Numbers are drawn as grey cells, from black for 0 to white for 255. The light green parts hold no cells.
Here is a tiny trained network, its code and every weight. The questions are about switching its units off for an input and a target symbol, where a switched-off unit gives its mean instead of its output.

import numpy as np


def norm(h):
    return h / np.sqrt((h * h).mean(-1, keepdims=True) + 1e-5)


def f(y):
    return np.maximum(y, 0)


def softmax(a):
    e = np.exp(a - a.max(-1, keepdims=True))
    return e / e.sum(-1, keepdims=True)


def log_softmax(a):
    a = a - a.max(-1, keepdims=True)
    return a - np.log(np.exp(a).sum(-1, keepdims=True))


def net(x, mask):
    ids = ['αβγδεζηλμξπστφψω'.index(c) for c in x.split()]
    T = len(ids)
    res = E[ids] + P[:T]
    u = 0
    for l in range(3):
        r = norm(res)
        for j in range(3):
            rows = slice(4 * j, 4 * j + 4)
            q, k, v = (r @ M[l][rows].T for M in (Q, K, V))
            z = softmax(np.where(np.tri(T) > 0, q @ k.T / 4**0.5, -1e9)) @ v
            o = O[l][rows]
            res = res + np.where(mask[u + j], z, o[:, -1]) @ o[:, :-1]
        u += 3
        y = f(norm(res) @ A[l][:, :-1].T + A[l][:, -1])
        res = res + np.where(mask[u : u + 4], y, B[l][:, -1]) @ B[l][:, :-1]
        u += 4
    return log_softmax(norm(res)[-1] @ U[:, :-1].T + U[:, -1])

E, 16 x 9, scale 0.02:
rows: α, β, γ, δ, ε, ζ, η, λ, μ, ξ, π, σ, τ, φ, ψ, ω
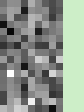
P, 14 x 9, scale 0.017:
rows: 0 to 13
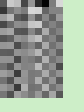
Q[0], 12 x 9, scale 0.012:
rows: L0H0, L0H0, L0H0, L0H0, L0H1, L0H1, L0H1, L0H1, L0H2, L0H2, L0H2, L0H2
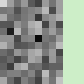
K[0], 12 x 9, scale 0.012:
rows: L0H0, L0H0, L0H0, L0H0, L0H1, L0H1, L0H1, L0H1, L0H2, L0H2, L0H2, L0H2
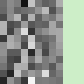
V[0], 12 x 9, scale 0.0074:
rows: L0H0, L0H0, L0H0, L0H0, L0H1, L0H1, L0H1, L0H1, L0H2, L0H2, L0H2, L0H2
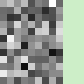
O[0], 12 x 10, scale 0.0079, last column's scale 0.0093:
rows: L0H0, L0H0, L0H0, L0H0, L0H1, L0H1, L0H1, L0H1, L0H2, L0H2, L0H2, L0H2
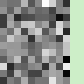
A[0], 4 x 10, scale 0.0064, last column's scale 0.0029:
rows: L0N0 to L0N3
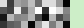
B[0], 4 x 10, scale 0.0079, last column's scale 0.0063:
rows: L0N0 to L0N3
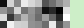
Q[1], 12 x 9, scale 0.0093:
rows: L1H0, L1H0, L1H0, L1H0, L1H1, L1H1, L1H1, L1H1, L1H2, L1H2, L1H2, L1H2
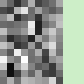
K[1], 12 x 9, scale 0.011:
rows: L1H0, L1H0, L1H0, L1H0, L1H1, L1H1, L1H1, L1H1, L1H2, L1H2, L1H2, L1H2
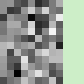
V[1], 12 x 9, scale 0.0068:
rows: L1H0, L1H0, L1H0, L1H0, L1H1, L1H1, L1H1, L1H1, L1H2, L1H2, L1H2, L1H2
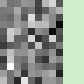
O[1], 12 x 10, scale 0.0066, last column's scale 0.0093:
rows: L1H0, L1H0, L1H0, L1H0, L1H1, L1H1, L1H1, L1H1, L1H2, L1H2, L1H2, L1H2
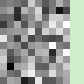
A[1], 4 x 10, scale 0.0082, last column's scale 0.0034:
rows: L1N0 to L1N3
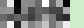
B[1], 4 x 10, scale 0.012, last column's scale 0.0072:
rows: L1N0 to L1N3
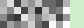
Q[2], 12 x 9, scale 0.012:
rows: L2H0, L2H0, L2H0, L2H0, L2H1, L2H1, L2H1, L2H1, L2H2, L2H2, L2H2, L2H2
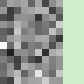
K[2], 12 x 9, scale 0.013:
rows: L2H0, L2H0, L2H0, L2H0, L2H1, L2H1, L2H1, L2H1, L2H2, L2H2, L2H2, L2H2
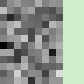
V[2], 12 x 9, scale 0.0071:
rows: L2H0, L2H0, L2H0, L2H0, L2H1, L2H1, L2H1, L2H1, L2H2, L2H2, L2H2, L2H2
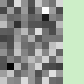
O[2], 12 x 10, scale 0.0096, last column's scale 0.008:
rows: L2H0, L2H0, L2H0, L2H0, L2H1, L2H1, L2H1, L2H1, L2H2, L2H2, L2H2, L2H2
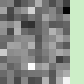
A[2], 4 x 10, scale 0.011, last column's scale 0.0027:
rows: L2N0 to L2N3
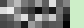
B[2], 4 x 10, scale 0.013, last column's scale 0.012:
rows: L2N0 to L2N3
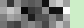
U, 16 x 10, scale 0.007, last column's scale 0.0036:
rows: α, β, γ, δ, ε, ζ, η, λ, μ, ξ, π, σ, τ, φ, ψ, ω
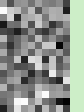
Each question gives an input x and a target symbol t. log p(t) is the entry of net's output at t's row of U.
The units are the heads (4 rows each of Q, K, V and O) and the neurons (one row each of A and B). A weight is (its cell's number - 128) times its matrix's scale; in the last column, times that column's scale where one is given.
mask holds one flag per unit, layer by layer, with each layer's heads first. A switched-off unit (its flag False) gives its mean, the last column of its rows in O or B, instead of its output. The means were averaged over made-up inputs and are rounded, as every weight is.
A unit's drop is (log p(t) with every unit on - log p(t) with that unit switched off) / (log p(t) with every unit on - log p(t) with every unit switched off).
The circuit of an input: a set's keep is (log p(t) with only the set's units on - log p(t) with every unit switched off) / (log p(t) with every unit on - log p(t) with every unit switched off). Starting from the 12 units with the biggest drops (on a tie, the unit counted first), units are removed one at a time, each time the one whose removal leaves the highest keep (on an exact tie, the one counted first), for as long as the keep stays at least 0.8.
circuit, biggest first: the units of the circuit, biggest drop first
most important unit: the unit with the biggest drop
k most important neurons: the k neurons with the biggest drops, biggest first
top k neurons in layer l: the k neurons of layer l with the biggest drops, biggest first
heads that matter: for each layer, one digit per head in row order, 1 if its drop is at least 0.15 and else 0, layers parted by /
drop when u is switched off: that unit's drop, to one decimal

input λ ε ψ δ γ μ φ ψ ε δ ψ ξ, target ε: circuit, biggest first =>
[L0H1 L2N3]
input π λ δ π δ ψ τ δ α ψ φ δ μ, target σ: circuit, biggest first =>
[L1H2]
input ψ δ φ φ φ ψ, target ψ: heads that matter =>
110 / 000 / 000
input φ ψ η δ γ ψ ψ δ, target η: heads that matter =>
100 / 000 / 000
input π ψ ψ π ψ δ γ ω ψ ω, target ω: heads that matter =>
001 / 000 / 000
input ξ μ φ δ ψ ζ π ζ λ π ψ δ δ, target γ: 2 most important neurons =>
[L1N3 L2N1]
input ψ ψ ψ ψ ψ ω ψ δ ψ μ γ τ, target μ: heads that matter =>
010 / 000 / 001
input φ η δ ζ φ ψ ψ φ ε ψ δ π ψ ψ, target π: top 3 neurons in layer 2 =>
[L2N2 L2N0 L2N1]
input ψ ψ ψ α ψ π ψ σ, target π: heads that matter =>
001 / 000 / 000
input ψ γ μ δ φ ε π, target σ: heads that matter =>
000 / 101 / 000
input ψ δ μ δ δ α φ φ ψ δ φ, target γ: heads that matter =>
010 / 010 / 000
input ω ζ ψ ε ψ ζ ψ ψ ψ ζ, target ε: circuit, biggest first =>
[L0H1 L0H0 L2N3]
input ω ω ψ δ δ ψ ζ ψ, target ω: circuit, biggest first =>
[L0H2 L2N1]
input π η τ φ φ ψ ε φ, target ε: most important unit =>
L0H1
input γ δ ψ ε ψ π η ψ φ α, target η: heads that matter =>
110 / 000 / 000
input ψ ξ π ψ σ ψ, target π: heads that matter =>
100 / 000 / 000
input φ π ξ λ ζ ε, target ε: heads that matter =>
010 / 000 / 000
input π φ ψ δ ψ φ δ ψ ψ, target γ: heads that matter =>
100 / 000 / 000
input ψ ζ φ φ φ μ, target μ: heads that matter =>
010 / 000 / 000
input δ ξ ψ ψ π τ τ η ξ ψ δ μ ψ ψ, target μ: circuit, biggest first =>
[L0H1]
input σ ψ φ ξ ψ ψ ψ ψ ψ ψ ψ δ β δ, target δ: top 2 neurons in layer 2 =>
[L2N1 L2N0]
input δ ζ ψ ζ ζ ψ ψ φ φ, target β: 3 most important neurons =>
[L1N3 L0N2 L0N1]
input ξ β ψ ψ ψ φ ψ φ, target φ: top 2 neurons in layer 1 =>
[L1N3 L1N1]
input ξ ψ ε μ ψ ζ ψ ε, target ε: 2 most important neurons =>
[L2N3 L2N1]
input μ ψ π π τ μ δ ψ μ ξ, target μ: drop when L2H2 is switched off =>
0.2
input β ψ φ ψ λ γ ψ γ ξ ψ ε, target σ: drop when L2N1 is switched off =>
0.2
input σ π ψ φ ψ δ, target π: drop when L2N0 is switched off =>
0.1
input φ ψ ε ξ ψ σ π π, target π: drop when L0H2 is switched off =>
0.1
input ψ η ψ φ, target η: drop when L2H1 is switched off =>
0.0
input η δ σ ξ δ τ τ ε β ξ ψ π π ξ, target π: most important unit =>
L0H2
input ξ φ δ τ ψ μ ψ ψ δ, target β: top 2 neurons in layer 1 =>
[L1N1 L1N3]
